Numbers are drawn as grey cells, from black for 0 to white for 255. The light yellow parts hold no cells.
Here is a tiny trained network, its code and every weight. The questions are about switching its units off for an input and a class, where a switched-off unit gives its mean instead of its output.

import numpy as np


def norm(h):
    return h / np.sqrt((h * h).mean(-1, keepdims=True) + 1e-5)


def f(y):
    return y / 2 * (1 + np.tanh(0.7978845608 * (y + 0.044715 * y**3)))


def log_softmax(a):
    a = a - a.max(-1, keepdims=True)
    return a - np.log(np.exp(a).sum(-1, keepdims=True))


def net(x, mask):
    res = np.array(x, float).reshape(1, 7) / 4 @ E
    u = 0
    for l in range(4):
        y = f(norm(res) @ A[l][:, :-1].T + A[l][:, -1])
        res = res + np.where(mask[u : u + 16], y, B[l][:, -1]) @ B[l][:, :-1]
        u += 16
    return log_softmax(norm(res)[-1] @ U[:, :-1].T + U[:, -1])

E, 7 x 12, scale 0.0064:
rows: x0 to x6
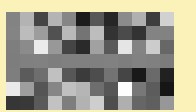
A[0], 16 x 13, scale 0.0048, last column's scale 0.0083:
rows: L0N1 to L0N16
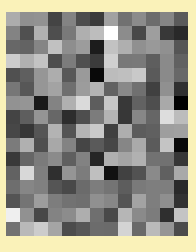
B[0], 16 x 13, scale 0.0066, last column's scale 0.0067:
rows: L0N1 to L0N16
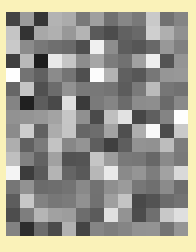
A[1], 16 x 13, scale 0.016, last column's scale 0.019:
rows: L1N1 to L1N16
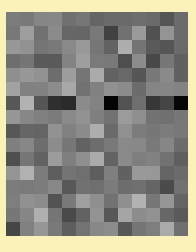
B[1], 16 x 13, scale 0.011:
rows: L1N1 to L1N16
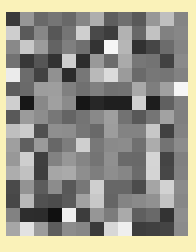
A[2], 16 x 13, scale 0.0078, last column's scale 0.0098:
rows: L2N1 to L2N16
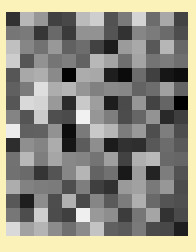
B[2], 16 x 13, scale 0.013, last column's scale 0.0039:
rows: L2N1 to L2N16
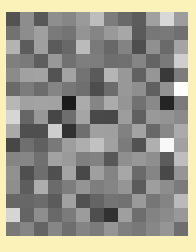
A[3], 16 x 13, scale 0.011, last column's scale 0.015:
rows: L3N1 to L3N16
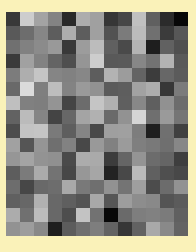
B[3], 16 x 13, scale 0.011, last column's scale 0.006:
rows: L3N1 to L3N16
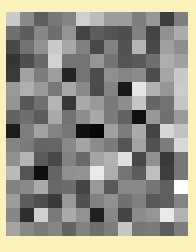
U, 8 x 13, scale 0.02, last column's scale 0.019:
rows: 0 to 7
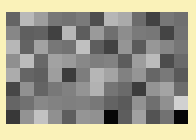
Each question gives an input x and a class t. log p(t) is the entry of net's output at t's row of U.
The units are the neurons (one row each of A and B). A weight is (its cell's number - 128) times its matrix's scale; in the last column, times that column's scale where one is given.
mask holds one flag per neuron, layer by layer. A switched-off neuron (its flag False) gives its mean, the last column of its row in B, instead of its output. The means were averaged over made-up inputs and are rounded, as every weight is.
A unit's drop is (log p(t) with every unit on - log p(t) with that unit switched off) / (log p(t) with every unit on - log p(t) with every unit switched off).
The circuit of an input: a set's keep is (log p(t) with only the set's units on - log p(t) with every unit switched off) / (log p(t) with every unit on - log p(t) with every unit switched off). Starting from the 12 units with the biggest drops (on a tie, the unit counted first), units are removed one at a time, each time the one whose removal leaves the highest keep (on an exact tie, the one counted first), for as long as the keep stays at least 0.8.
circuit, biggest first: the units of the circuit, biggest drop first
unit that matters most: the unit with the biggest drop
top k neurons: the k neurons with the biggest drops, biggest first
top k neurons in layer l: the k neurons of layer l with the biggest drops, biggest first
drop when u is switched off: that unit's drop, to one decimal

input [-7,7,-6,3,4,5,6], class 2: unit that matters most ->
L0N8
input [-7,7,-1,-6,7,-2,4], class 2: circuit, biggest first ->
(L2N15 L2N8)
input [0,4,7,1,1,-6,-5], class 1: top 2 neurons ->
(L0N15 L1N15)
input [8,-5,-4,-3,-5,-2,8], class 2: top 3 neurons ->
(L1N2 L2N3 L0N4)
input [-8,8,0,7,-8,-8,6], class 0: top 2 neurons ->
(L1N16 L0N5)
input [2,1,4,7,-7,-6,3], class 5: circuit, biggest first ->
(L0N15 L1N14 L3N8)
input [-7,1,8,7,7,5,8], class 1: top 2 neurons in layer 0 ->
(L0N4 L0N8)
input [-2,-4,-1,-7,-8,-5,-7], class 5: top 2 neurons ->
(L0N9 L1N14)
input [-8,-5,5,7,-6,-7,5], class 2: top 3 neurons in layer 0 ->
(L0N15 L0N2 L0N9)
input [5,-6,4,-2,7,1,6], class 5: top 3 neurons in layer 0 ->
(L0N12 L0N4 L0N1)
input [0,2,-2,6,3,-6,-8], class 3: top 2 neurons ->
(L0N15 L0N4)
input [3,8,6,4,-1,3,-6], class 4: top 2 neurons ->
(L1N5 L0N9)
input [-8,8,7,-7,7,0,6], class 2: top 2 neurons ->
(L0N2 L2N15)
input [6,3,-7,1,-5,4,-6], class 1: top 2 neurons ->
(L0N9 L0N8)
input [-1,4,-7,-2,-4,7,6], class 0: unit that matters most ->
L1N3
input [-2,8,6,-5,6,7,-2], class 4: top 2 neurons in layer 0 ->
(L0N8 L0N12)
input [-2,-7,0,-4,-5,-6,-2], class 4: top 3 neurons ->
(L0N5 L0N15 L2N9)
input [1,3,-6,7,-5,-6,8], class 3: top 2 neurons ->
(L0N15 L0N9)
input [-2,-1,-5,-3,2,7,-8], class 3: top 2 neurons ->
(L0N8 L0N4)
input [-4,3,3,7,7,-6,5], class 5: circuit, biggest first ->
(L2N10)
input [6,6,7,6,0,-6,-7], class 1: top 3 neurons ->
(L0N15 L0N9 L1N15)
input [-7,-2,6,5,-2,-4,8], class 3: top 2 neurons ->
(L1N9 L1N11)
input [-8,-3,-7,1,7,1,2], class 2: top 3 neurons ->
(L0N2 L2N15 L2N8)
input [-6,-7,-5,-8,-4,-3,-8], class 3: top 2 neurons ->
(L0N12 L0N4)
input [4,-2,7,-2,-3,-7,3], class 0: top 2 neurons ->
(L1N16 L0N8)
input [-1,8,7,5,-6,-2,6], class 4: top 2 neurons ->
(L1N5 L0N12)
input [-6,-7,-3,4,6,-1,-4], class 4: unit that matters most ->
L0N5
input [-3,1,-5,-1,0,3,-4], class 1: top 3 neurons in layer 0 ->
(L0N8 L0N9 L0N7)
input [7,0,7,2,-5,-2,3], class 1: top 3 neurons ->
(L1N15 L0N16 L2N14)
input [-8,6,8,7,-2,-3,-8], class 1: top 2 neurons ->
(L1N15 L0N9)
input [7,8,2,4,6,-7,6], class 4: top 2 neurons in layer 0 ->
(L0N15 L0N12)
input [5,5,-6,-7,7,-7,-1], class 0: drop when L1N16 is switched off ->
1.3
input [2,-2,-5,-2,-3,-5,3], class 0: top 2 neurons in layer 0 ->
(L0N12 L0N16)
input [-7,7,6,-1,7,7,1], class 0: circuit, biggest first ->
(L1N3)
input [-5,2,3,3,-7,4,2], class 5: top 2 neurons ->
(L0N8 L1N14)
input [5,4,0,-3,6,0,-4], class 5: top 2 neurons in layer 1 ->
(L1N13 L1N1)
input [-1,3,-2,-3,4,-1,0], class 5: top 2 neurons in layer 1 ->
(L1N13 L1N5)
